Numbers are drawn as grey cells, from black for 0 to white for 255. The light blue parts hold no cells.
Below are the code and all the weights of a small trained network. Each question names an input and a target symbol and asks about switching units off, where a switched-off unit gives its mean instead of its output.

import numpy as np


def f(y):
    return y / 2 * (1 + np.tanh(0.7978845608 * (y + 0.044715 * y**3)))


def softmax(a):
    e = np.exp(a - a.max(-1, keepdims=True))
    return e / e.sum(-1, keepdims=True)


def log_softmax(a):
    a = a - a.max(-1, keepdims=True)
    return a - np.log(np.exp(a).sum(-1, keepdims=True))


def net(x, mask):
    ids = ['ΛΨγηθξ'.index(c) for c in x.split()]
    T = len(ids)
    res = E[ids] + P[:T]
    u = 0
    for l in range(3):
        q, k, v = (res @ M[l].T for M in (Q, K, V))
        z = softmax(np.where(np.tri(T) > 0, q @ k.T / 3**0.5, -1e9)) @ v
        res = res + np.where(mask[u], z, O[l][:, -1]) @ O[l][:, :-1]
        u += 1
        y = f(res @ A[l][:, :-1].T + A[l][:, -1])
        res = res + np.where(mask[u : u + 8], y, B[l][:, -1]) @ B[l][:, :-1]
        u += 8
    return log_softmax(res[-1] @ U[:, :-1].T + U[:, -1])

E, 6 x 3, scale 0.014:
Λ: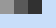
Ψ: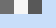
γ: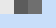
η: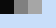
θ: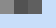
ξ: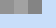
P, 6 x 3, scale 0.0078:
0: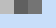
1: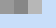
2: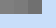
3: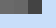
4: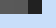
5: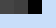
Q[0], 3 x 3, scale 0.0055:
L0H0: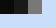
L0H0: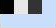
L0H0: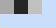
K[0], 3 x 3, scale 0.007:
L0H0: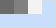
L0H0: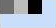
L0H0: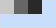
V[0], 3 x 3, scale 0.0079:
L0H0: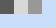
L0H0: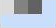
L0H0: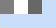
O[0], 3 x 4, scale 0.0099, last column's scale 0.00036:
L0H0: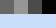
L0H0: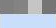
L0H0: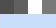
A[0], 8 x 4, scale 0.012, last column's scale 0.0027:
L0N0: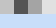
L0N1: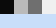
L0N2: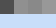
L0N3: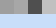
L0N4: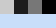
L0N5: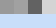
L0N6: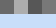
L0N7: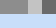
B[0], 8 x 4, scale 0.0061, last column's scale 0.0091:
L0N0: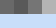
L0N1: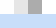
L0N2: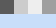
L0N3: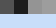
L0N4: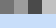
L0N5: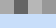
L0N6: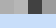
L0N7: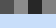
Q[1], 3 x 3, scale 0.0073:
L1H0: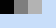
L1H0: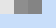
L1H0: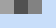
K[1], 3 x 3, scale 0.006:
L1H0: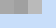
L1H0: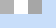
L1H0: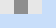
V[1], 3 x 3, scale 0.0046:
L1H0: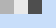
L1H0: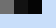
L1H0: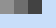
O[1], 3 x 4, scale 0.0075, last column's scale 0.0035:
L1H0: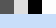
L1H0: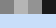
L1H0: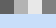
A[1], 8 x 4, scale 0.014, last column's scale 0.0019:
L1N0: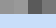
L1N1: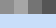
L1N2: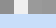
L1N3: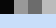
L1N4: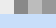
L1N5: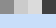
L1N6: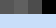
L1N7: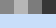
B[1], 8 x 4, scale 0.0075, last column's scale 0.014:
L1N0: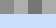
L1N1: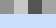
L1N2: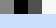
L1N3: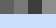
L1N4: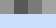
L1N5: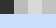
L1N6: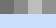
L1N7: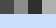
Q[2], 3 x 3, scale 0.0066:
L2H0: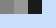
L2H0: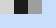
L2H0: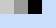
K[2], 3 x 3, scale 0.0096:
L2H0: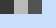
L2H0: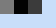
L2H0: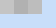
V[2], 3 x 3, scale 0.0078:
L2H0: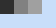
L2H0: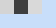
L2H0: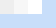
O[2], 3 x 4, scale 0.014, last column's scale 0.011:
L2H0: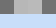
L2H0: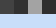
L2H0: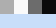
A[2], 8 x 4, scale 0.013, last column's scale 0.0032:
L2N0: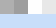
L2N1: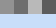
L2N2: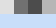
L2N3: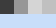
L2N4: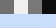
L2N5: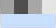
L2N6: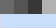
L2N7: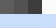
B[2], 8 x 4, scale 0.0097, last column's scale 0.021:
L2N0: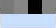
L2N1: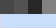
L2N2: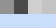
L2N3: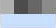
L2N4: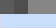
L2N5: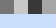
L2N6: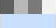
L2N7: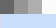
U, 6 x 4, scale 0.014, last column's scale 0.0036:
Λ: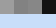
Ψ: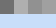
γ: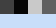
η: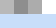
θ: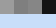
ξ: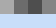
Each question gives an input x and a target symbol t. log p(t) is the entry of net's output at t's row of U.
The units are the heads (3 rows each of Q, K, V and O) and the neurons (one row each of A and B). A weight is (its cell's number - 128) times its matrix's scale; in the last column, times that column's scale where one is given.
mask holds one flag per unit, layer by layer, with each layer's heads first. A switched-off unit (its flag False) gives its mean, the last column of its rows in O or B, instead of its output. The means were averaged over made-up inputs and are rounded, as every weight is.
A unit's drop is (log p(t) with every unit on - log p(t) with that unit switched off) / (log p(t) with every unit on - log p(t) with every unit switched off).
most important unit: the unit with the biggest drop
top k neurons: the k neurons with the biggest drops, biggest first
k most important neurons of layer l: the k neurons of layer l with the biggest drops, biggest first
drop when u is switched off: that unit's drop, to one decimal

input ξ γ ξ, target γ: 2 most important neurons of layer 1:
(L1N5 L1N1)
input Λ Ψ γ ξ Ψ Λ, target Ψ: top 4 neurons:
(L1N2 L2N2 L0N1 L1N5)
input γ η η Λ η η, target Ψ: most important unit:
L0H0
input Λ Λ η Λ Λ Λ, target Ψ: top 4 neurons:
(L1N2 L0N1 L2N2 L1N6)
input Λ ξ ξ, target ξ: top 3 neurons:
(L1N2 L0N1 L0N4)
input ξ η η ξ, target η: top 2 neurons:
(L1N5 L1N7)
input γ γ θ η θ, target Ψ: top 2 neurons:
(L1N2 L2N2)
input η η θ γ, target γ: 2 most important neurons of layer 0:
(L0N1 L0N3)
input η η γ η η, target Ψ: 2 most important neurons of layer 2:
(L2N6 L2N7)
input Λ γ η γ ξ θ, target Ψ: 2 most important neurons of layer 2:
(L2N2 L2N3)
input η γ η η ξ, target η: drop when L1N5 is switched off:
0.3
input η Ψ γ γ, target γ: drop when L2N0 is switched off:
0.0
